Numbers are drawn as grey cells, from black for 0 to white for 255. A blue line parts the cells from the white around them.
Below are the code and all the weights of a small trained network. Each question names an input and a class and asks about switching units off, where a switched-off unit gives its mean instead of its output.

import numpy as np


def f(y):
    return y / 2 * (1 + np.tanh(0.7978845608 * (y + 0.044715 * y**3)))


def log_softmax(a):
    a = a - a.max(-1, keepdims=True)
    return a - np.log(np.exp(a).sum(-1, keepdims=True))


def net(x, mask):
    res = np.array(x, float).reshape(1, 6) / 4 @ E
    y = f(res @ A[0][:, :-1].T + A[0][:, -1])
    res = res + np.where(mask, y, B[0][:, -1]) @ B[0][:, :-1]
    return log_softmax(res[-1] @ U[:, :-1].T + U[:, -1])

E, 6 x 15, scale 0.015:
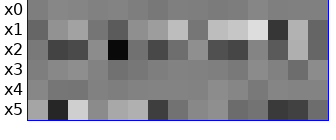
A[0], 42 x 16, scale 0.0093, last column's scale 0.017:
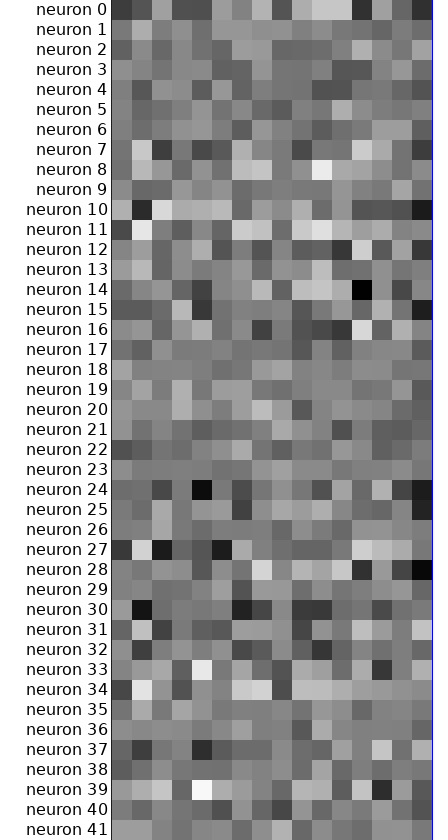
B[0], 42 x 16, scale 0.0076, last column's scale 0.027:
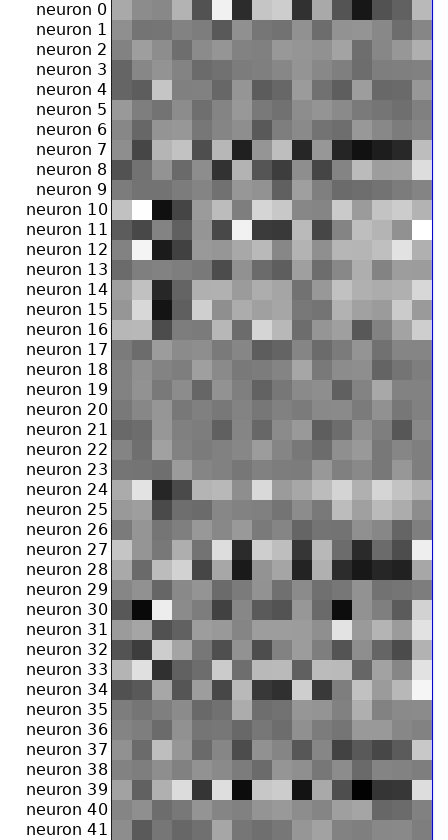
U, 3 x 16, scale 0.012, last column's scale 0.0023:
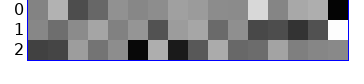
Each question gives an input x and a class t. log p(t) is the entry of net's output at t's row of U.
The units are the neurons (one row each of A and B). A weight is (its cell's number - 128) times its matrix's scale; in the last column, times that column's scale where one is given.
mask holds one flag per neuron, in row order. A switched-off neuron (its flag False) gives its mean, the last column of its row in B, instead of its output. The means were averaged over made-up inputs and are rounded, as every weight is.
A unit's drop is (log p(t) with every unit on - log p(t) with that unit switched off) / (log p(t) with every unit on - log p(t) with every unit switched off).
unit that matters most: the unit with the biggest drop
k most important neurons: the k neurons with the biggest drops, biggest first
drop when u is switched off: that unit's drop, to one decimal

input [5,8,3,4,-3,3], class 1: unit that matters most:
neuron 28
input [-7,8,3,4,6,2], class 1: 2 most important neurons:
neuron 28; neuron 0
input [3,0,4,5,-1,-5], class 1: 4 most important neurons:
neuron 7; neuron 27; neuron 37; neuron 14
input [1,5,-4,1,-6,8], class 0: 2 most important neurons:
neuron 10; neuron 14
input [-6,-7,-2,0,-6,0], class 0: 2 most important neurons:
neuron 12; neuron 7
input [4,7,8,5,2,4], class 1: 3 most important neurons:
neuron 28; neuron 0; neuron 37
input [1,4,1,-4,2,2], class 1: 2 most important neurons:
neuron 31; neuron 28
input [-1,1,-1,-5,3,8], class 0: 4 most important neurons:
neuron 10; neuron 7; neuron 27; neuron 37
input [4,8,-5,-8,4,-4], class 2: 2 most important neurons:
neuron 11; neuron 34
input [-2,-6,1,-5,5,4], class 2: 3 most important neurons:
neuron 27; neuron 39; neuron 30
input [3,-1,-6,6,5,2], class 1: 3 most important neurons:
neuron 39; neuron 31; neuron 14
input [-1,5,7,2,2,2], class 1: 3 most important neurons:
neuron 28; neuron 37; neuron 0
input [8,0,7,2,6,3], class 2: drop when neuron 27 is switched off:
0.3
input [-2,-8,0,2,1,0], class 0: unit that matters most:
neuron 12
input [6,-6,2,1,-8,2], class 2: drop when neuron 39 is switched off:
0.2
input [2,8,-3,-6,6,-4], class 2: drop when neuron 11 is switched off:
0.1
